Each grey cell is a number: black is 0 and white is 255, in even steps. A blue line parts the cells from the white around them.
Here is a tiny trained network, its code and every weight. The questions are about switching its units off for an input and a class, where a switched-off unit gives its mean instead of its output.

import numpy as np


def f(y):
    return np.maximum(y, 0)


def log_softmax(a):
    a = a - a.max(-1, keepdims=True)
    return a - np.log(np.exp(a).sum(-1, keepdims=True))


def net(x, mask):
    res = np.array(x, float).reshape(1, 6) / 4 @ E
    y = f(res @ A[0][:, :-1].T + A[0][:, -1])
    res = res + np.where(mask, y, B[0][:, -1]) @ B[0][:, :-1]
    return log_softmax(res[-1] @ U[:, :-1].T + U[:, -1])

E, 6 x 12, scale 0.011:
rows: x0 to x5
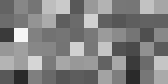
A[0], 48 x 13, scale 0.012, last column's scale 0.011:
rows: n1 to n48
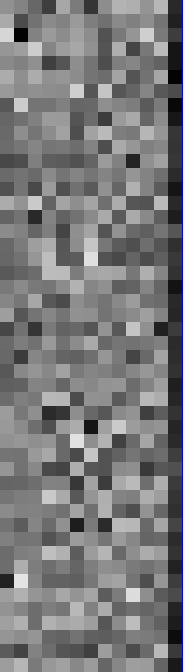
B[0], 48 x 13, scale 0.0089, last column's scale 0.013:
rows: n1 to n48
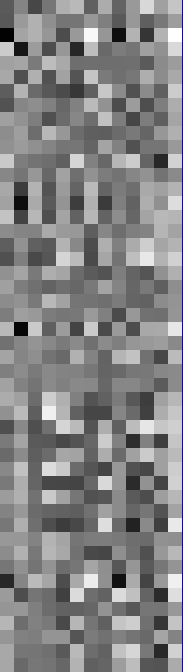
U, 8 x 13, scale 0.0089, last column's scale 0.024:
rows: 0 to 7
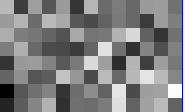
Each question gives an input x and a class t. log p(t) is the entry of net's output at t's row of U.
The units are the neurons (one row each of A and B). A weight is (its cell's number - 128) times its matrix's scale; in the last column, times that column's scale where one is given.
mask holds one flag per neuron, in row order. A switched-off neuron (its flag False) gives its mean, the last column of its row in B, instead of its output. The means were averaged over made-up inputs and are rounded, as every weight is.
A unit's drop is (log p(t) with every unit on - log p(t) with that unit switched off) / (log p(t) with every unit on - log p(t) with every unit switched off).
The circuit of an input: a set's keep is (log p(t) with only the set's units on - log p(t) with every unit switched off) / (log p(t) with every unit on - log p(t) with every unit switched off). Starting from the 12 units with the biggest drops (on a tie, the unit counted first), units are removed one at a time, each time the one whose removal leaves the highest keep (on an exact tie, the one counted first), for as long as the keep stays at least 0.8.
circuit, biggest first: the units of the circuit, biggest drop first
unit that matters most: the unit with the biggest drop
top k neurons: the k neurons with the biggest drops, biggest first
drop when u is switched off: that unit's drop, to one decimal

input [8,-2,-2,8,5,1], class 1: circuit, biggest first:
n36
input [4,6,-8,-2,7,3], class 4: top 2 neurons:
n3, n24
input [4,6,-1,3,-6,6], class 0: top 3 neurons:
n24, n16, n14
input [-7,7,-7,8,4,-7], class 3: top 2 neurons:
n32, n7
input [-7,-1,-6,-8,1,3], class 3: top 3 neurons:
n38, n35, n9
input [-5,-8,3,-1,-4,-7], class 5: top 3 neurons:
n31, n1, n12
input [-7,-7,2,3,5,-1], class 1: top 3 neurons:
n34, n30, n19
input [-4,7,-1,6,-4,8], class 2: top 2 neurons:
n12, n47
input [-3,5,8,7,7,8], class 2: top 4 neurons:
n12, n47, n3, n26
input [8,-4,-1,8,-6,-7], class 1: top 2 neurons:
n40, n36
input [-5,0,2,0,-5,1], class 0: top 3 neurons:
n24, n14, n16
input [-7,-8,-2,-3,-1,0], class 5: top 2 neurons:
n31, n1
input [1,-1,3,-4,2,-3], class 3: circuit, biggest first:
n38, n35
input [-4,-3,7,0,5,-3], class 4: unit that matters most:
n42
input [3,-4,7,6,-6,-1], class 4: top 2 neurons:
n42, n8
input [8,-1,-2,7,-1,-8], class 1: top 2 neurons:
n40, n36
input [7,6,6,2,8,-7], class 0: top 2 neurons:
n4, n15
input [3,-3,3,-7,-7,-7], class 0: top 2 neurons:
n24, n16
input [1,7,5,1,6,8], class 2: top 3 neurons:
n12, n47, n26
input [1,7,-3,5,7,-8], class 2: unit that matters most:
n43
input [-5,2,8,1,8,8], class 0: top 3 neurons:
n15, n4, n3
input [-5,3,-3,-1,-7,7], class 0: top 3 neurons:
n24, n14, n16
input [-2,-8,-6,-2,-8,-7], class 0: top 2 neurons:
n24, n16
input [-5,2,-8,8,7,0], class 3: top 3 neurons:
n32, n7, n42
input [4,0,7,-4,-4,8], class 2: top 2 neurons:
n12, n47
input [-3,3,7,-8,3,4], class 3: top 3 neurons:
n38, n35, n3
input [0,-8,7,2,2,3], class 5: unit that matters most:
n31
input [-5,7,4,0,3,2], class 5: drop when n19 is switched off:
0.4
